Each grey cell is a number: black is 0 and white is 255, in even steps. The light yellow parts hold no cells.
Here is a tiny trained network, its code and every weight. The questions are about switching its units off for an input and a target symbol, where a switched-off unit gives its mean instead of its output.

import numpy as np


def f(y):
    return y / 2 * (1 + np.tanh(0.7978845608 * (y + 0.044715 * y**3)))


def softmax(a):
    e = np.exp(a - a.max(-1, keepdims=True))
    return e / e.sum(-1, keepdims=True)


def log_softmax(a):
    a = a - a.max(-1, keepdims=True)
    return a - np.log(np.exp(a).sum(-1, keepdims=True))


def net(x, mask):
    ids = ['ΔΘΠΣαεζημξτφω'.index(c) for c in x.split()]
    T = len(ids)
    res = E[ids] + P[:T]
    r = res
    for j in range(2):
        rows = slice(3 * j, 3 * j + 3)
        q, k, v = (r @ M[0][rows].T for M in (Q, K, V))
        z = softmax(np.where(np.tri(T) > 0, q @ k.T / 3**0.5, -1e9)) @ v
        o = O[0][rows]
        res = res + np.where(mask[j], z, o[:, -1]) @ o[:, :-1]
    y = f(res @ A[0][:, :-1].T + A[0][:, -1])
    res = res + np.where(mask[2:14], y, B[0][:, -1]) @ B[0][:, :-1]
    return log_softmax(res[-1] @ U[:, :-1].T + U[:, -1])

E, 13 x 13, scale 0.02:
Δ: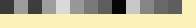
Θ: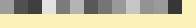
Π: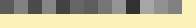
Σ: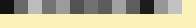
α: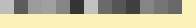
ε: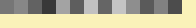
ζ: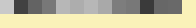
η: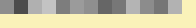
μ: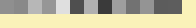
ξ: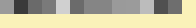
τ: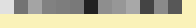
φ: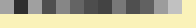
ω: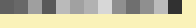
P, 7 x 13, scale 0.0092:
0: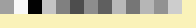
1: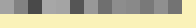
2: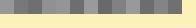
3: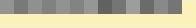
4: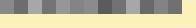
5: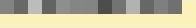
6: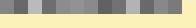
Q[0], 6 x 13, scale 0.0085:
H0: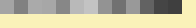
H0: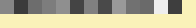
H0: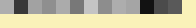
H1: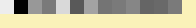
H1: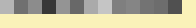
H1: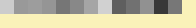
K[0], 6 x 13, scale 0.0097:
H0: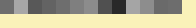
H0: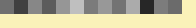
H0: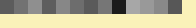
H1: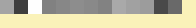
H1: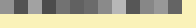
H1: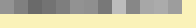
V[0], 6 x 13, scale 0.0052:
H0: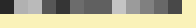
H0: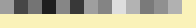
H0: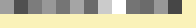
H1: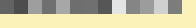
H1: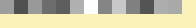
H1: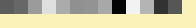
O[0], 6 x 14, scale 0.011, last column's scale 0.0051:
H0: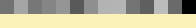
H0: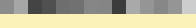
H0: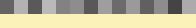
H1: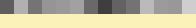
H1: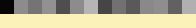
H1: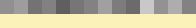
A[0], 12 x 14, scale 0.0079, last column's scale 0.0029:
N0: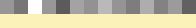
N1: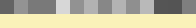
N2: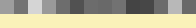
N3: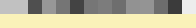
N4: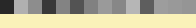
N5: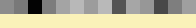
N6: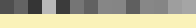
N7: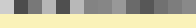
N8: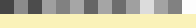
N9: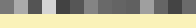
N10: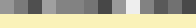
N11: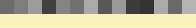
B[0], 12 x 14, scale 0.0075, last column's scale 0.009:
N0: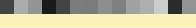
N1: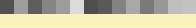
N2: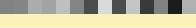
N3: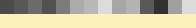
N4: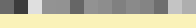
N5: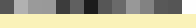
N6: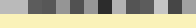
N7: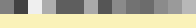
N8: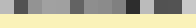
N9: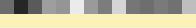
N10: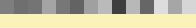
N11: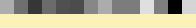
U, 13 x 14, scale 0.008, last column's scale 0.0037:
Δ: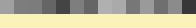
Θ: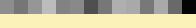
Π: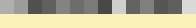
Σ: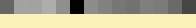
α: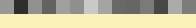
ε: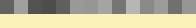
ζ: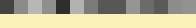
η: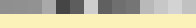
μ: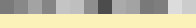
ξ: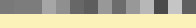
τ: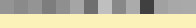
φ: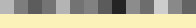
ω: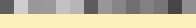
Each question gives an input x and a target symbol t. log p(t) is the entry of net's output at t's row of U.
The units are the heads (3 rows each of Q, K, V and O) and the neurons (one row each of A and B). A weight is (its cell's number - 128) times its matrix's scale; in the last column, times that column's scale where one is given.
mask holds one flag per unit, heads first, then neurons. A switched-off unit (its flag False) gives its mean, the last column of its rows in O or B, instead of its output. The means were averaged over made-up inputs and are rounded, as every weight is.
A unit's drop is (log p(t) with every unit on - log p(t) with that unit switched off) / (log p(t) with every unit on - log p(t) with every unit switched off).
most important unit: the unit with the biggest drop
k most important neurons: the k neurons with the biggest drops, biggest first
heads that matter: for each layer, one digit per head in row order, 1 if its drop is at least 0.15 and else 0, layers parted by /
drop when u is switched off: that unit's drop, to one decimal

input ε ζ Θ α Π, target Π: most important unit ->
N6
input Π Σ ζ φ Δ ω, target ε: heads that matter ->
10
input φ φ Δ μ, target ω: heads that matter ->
10
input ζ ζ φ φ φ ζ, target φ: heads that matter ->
11
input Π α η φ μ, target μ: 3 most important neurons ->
[N1 N11 N5]
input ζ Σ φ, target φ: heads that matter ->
00
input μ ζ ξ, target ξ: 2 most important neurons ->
[N5 N8]
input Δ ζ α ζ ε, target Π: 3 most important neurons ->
[N11 N10 N3]
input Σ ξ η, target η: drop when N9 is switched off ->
0.0
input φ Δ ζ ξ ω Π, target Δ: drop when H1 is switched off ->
1.7
